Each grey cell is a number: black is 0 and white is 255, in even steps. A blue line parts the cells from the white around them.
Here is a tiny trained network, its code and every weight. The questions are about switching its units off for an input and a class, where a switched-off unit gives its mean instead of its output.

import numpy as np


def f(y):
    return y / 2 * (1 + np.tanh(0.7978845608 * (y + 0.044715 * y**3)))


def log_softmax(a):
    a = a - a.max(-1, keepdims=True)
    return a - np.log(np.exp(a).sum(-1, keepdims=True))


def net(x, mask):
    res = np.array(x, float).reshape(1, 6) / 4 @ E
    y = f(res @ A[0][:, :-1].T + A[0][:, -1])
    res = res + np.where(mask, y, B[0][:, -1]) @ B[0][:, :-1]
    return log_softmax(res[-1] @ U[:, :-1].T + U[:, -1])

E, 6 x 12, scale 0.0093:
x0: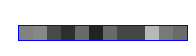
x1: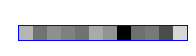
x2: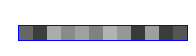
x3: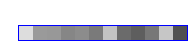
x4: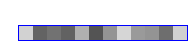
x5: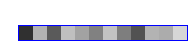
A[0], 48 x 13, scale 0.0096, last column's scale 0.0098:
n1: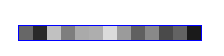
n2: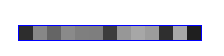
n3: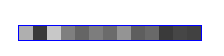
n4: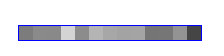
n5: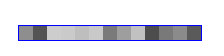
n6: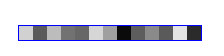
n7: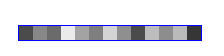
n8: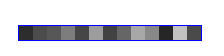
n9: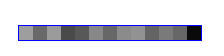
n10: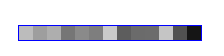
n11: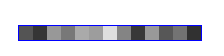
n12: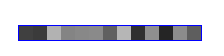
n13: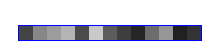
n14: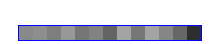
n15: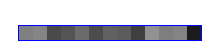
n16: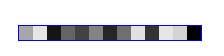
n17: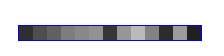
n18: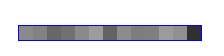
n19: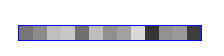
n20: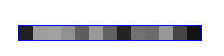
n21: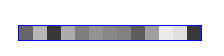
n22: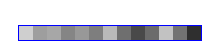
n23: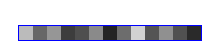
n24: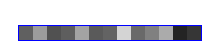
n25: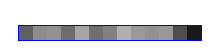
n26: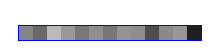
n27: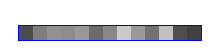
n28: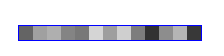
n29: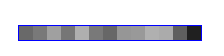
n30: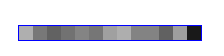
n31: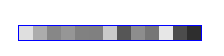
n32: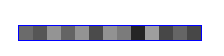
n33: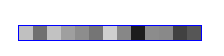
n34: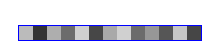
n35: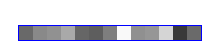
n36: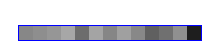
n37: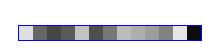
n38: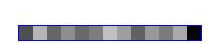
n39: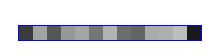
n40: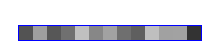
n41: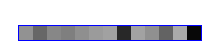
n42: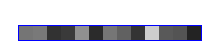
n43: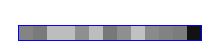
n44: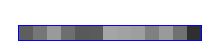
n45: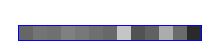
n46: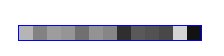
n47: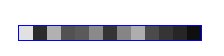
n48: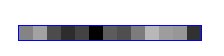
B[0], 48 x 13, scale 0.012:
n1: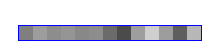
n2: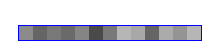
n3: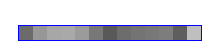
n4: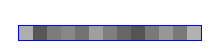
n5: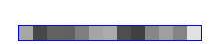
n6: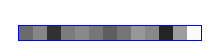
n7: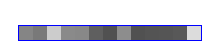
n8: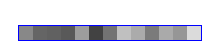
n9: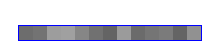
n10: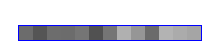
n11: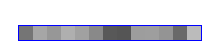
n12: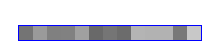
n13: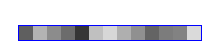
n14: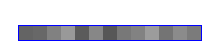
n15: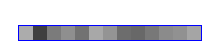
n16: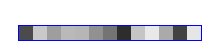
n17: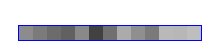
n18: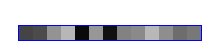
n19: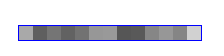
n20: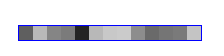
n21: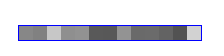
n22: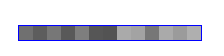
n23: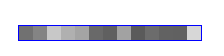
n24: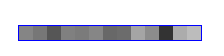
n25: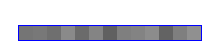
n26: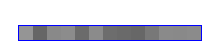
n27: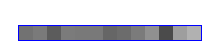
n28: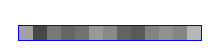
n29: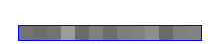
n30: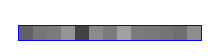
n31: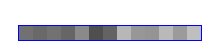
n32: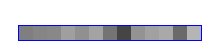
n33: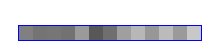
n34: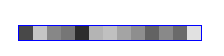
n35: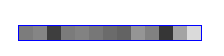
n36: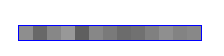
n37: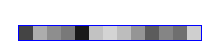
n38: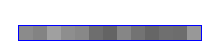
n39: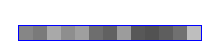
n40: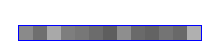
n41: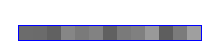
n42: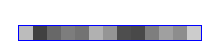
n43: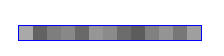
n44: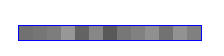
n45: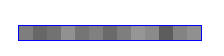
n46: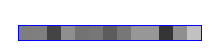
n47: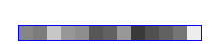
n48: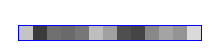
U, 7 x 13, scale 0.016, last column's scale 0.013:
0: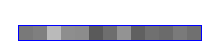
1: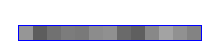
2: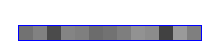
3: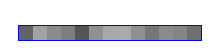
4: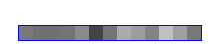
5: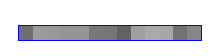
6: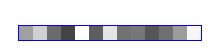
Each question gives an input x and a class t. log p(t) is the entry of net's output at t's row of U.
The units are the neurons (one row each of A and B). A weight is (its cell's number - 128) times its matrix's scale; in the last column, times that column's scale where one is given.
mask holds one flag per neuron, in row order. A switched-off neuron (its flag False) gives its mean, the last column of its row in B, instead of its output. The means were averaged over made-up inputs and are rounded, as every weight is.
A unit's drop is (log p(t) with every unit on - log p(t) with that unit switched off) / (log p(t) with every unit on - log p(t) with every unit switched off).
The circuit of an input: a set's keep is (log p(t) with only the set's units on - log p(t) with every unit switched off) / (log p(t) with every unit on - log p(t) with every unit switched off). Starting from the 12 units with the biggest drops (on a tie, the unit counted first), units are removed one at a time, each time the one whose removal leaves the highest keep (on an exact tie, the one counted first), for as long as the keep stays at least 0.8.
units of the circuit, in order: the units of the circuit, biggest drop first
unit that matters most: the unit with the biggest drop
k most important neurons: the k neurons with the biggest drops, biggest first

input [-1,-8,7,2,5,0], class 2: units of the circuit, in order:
[n35]
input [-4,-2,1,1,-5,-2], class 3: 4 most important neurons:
[n13 n48 n42 n20]
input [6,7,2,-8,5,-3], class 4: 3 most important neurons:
[n8 n17 n2]
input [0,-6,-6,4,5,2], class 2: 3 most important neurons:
[n35 n24 n27]
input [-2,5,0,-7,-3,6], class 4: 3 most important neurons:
[n8 n2 n17]
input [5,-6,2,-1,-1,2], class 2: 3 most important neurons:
[n24 n35 n5]
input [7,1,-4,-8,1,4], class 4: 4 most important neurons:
[n8 n2 n17 n5]
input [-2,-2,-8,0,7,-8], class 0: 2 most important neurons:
[n47 n23]
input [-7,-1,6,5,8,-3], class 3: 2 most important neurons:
[n34 n37]
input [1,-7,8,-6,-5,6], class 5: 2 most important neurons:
[n12 n11]
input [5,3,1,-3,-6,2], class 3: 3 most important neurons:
[n20 n13 n5]
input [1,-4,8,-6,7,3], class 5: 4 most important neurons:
[n12 n11 n1 n32]
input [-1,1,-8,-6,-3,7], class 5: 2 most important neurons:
[n16 n47]
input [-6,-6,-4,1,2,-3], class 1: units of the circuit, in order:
[n5]
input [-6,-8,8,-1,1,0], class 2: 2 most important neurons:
[n35 n27]
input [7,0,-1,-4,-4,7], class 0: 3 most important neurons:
[n21 n39 n7]
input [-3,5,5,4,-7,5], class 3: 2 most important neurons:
[n13 n20]
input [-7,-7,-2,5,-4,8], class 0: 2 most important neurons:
[n7 n21]
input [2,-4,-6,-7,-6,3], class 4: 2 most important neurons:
[n8 n2]
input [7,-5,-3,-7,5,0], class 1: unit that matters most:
n48
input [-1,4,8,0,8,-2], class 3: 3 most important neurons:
[n34 n37 n16]
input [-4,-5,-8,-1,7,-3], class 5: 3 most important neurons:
[n16 n13 n20]
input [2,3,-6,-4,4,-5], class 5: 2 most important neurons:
[n16 n7]
